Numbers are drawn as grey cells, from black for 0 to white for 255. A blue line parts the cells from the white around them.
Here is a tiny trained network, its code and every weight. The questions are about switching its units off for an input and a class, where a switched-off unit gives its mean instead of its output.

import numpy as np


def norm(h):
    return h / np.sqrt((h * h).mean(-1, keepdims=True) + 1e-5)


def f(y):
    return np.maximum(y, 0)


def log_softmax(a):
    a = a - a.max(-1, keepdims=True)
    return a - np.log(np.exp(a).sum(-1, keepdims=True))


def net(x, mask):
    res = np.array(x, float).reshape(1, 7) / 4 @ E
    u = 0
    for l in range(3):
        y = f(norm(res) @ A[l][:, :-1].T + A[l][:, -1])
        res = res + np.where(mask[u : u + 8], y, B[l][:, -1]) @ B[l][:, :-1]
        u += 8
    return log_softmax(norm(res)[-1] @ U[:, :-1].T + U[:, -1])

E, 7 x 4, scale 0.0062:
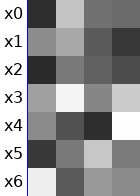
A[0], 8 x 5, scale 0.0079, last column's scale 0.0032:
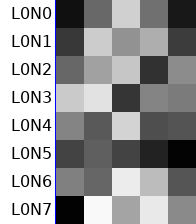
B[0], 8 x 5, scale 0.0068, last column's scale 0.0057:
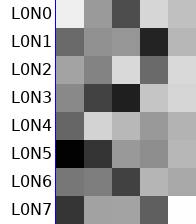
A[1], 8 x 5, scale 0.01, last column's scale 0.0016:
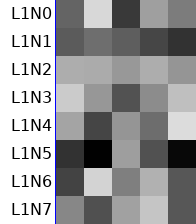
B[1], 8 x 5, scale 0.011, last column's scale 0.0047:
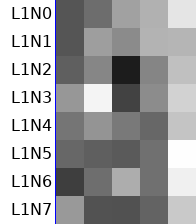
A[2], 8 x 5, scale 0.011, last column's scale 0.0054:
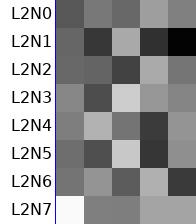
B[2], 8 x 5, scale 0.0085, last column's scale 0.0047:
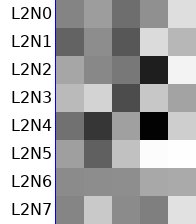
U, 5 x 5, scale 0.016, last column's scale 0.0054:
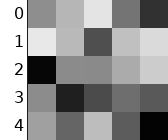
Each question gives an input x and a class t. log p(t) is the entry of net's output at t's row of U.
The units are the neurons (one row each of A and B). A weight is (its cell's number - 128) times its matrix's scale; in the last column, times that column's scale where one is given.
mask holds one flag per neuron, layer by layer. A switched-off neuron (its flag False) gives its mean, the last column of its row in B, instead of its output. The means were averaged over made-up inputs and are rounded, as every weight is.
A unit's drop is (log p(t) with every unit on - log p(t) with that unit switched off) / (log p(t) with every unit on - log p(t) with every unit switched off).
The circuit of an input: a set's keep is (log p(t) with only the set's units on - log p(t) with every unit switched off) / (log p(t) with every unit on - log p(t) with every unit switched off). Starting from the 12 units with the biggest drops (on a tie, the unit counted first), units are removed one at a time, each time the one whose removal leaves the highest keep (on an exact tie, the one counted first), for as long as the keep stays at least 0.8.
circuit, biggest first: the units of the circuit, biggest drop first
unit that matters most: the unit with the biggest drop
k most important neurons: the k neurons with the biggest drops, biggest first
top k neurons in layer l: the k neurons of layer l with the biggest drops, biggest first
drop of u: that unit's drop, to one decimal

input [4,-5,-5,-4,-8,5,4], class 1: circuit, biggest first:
(L2N3 L0N7 L0N0)
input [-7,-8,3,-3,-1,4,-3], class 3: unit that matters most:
L1N7
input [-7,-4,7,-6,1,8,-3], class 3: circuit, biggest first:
(L0N0 L0N7 L1N7)
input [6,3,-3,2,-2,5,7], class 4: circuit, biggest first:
(L2N4 L1N0)
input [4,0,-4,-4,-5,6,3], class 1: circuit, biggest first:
(L2N3 L0N7 L0N0)
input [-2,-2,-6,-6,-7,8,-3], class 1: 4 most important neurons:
(L2N3 L0N0 L1N3 L0N7)
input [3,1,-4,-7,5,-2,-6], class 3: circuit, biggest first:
(L0N7 L2N2)
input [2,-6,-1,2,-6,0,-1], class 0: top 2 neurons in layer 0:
(L0N2 L0N3)
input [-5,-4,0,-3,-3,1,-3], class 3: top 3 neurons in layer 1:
(L1N2 L1N7 L1N3)
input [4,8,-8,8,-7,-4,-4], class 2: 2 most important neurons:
(L0N3 L1N0)
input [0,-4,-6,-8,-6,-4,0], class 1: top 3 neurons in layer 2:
(L2N5 L2N3 L2N1)
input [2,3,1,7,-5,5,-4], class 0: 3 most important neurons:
(L0N2 L0N1 L1N5)
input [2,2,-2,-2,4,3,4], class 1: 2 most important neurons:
(L0N7 L0N5)
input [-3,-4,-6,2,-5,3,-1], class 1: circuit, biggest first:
(L2N3)
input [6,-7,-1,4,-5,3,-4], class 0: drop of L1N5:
0.2
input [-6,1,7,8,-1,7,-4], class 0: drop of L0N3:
0.2
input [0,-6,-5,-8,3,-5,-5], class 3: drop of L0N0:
0.1
